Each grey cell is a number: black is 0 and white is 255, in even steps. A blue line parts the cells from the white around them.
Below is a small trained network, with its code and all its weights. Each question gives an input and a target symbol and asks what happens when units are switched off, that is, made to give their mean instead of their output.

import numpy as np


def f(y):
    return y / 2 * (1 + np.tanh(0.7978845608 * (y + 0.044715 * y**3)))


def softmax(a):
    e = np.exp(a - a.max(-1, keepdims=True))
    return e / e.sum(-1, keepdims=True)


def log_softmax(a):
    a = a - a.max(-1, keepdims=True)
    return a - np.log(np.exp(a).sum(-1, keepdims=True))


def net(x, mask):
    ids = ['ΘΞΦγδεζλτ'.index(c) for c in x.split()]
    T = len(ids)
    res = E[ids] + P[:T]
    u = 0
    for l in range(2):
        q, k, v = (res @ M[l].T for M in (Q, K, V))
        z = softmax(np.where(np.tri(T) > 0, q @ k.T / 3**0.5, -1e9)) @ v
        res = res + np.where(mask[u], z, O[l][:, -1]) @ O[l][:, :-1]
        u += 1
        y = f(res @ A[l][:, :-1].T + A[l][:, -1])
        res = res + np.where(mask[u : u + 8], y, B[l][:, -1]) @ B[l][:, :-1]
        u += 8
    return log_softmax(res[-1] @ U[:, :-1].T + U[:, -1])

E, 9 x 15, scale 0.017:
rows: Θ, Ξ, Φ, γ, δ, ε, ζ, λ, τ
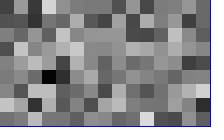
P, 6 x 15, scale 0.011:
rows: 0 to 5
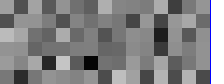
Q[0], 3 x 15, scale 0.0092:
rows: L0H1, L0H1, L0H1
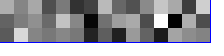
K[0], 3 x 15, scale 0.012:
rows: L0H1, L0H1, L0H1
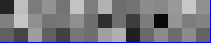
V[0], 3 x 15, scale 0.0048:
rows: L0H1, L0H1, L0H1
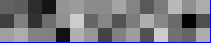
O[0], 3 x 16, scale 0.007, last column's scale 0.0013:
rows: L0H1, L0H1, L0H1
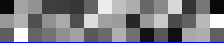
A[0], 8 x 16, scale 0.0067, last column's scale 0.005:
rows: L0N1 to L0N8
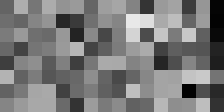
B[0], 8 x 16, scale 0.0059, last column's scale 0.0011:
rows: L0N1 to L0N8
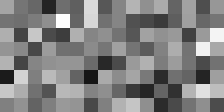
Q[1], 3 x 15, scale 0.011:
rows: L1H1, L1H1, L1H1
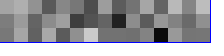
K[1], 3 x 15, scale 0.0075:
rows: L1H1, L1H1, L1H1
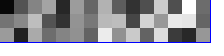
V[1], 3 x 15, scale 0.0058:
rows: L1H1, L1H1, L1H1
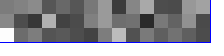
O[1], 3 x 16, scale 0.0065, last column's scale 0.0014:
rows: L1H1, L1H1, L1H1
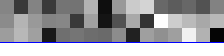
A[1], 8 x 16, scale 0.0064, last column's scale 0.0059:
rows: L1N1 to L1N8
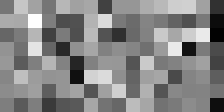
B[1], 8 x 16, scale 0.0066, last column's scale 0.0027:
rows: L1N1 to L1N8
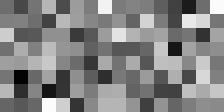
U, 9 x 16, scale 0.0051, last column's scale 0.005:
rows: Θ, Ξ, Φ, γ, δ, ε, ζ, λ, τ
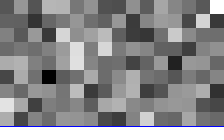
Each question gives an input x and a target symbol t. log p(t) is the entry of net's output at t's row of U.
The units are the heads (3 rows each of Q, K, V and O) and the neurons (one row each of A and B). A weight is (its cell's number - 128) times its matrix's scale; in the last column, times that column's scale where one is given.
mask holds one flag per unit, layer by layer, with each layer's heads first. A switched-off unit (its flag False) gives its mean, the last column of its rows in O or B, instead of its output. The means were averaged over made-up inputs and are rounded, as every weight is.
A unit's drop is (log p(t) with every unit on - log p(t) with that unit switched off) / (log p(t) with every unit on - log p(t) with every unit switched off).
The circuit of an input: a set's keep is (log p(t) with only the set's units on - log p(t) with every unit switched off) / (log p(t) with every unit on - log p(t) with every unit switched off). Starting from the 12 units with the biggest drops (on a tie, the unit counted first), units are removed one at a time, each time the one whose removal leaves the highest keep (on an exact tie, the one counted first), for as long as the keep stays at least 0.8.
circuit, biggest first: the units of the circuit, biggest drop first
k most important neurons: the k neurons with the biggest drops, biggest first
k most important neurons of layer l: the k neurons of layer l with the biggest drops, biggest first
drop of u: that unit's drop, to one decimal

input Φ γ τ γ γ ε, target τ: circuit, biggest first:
[L0H1]
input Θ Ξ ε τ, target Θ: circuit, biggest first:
[L1H1, L1N7]
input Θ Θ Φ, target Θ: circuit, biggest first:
[L1H1, L1N7]
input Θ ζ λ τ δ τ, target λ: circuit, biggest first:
[L1H1, L1N3]
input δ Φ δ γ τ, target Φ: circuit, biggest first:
[L0H1, L0N2]
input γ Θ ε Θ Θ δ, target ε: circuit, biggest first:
[L0H1, L1H1]
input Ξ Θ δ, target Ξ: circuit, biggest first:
[L0H1, L1N6]
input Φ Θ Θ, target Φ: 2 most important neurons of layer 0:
[L0N7, L0N2]
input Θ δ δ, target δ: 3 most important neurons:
[L1N4, L0N7, L0N6]
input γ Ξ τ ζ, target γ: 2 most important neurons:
[L0N6, L0N8]
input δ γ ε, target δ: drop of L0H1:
1.0
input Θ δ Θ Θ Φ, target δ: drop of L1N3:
0.0
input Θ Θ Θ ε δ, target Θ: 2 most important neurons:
[L1N7, L0N3]
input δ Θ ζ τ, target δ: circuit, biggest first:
[L0H1]
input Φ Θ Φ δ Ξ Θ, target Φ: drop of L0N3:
0.1
